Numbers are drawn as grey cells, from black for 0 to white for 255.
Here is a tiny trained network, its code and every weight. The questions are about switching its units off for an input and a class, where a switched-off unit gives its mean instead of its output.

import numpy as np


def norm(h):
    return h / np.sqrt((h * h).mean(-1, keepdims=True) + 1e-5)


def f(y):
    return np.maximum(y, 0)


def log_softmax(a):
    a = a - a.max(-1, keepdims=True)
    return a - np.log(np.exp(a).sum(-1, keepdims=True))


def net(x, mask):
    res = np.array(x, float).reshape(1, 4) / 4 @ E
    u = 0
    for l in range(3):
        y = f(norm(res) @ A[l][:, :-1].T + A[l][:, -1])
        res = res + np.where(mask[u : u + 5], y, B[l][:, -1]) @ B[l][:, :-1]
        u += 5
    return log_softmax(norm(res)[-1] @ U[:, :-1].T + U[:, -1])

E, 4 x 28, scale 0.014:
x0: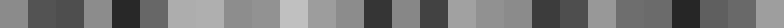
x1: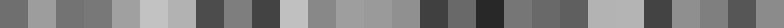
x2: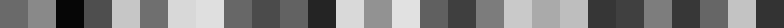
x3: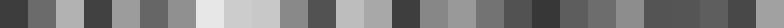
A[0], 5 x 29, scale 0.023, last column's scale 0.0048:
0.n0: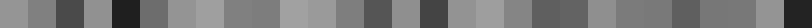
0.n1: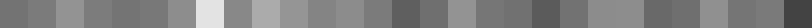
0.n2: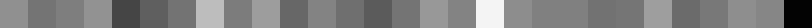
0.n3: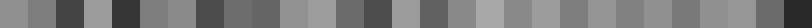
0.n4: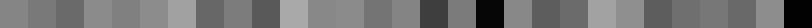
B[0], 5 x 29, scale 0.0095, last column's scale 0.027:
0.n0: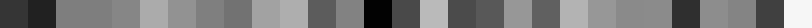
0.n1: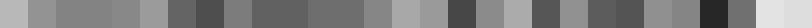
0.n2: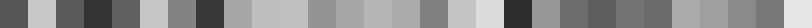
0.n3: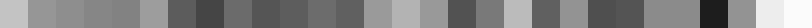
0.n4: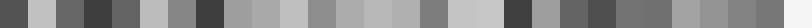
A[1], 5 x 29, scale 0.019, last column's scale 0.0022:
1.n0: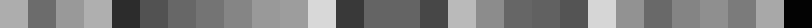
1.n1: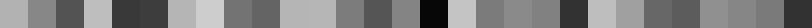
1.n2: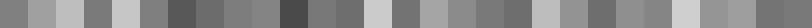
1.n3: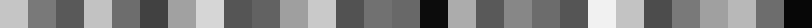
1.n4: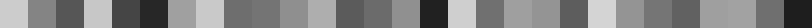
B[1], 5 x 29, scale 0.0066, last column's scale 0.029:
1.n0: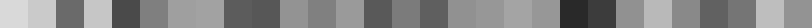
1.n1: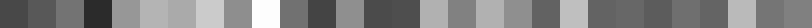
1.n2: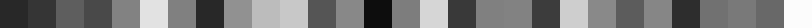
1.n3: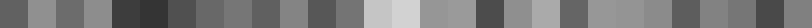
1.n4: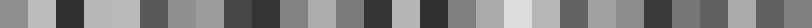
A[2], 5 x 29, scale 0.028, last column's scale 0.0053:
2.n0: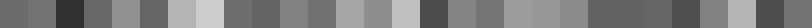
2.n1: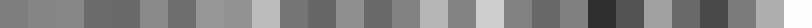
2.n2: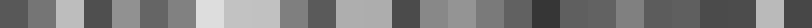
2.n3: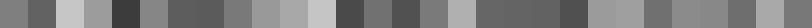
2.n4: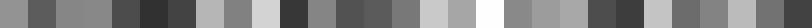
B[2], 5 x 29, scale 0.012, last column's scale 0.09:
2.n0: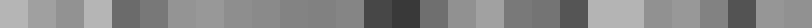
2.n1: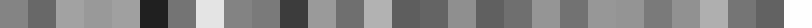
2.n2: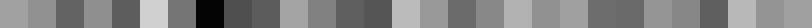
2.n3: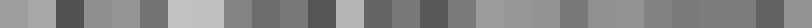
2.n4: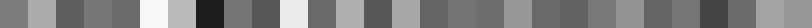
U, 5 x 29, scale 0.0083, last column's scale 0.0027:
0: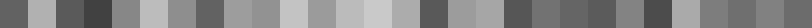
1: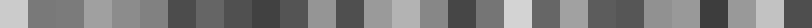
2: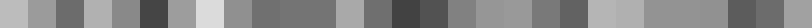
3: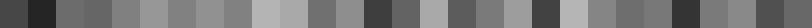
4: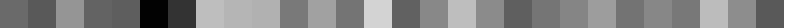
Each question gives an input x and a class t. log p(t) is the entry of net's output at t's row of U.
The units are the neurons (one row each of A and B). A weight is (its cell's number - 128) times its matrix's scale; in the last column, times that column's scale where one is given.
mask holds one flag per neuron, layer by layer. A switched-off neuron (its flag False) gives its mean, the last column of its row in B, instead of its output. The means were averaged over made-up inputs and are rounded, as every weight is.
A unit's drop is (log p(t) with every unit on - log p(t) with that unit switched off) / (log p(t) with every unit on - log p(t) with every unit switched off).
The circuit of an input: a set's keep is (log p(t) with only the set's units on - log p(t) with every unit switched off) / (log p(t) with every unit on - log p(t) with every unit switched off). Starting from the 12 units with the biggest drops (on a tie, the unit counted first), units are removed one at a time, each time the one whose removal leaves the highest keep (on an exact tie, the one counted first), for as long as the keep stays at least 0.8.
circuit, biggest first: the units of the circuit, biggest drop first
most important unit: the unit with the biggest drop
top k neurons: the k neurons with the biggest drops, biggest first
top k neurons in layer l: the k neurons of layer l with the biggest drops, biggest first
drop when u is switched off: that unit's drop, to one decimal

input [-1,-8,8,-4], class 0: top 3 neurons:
[2.n4, 0.n2, 0.n0]
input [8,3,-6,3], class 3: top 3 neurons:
[0.n0, 2.n2, 2.n0]
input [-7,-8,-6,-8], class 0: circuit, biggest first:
[2.n4]
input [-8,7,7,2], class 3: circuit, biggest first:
[0.n2, 0.n3]
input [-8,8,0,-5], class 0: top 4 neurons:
[2.n1, 0.n4, 0.n0, 2.n2]
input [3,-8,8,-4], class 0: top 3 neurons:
[2.n4, 0.n2, 2.n3]
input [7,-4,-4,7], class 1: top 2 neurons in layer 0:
[0.n1, 0.n4]
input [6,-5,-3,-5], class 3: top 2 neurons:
[0.n0, 0.n4]
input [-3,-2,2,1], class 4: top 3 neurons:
[0.n0, 2.n2, 1.n2]
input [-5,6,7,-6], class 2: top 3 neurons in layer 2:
[2.n0, 2.n2, 2.n4]
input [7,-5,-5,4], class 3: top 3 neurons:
[0.n0, 0.n4, 2.n2]
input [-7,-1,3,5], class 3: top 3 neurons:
[1.n2, 0.n3, 0.n4]
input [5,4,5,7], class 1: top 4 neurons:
[2.n2, 0.n1, 1.n2, 0.n2]
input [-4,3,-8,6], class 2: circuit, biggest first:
[2.n3]
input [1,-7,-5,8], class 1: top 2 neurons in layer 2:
[2.n2, 2.n1]
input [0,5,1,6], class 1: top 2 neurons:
[0.n1, 0.n2]
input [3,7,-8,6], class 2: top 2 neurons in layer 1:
[1.n2, 1.n0]
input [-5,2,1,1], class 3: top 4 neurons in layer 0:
[0.n3, 0.n4, 0.n2, 0.n1]
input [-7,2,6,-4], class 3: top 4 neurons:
[1.n2, 2.n1, 0.n0, 0.n3]
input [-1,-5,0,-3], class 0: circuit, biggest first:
[0.n2]
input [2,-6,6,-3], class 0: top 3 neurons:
[2.n4, 0.n2, 2.n3]
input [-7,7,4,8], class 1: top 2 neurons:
[2.n2, 0.n2]
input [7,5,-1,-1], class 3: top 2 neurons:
[0.n0, 0.n2]
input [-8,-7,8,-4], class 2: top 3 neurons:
[2.n0, 0.n4, 2.n2]
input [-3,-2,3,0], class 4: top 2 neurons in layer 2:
[2.n2, 2.n3]
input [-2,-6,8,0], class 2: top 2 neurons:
[2.n0, 0.n4]
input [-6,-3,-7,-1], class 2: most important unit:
1.n0
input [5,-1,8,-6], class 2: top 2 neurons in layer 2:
[2.n0, 2.n2]
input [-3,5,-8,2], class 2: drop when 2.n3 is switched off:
0.2
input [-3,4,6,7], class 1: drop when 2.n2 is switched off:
1.6
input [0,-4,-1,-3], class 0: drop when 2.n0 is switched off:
0.0
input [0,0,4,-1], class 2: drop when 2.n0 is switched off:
0.1
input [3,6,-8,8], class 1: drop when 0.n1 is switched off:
0.4
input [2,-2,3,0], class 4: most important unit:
0.n2
